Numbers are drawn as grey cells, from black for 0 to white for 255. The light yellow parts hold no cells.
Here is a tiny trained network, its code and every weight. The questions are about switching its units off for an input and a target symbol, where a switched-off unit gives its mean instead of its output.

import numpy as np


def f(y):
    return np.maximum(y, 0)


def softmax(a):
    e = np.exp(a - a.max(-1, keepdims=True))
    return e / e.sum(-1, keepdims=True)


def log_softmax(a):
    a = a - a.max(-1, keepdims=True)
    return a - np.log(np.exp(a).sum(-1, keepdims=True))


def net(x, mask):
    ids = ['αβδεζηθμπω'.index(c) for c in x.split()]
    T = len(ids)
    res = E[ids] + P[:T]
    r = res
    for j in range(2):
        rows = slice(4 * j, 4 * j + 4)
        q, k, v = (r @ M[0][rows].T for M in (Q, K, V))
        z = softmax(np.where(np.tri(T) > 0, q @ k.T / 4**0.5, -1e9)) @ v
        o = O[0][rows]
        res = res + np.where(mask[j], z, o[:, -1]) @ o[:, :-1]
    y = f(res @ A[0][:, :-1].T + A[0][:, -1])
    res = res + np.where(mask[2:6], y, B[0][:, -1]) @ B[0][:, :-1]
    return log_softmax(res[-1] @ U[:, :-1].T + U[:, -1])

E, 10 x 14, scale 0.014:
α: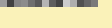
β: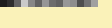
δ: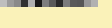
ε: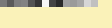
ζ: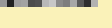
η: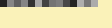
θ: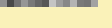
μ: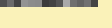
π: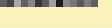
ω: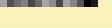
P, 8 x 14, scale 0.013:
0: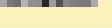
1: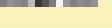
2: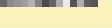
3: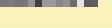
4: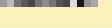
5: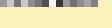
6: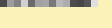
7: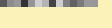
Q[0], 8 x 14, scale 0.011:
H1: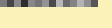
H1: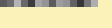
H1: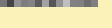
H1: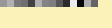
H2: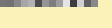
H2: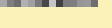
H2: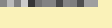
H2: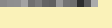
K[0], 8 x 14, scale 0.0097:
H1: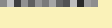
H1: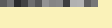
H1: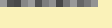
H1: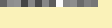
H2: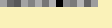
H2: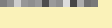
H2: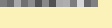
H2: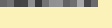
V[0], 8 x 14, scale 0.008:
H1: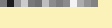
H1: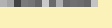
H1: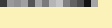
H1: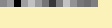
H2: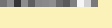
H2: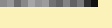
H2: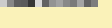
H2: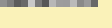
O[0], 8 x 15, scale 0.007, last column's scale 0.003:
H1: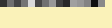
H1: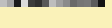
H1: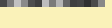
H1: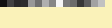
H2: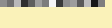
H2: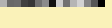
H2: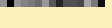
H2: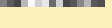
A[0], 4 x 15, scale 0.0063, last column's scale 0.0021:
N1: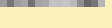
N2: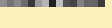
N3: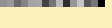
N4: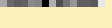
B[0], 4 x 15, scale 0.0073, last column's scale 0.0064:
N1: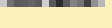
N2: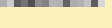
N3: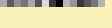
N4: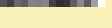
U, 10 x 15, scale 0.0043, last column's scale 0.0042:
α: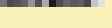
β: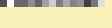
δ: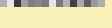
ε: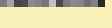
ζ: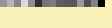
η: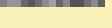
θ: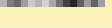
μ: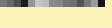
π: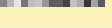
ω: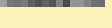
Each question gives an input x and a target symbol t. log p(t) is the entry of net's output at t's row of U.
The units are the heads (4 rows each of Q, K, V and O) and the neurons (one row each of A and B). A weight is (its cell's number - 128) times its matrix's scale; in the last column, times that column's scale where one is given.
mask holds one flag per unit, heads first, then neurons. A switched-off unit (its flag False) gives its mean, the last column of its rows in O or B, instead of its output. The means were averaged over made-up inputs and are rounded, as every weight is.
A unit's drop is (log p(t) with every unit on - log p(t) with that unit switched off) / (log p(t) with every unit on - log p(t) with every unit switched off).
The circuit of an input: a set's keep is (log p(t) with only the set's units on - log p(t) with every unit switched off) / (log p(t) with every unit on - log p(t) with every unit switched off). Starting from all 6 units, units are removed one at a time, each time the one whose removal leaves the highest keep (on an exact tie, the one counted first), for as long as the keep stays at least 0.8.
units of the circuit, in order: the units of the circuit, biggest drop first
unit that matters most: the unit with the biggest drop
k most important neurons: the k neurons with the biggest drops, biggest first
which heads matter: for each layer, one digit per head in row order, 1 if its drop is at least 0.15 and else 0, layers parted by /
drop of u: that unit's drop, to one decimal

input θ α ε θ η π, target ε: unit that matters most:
H1
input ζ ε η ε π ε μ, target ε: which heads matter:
11
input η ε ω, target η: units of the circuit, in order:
(H1, H2)
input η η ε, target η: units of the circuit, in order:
(H2, H1)
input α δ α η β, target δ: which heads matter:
11
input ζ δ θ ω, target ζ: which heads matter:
11
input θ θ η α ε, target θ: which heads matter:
01
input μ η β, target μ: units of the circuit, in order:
(H1, H2, N2)
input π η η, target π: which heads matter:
10
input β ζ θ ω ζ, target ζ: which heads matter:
11
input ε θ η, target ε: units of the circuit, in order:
(H2, H1)
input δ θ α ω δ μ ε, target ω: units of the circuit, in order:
(H2, N2)
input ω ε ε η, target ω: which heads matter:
01
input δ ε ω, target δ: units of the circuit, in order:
(H1)
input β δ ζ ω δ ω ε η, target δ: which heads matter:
10
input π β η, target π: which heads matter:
10
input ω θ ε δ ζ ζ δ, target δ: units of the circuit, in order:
(H1, H2)
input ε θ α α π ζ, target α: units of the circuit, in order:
(H2, H1)
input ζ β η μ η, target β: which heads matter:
11
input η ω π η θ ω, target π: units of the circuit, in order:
(H1)
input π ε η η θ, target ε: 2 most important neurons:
(N4, N3)
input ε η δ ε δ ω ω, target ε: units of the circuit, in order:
(H1, H2)
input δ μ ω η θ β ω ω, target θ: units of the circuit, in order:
(H2, H1)
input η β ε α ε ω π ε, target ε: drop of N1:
0.0
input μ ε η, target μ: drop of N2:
0.1
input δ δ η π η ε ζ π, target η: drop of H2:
0.4
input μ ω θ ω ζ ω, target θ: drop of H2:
0.9
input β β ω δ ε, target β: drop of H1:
0.2
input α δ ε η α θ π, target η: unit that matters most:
H2
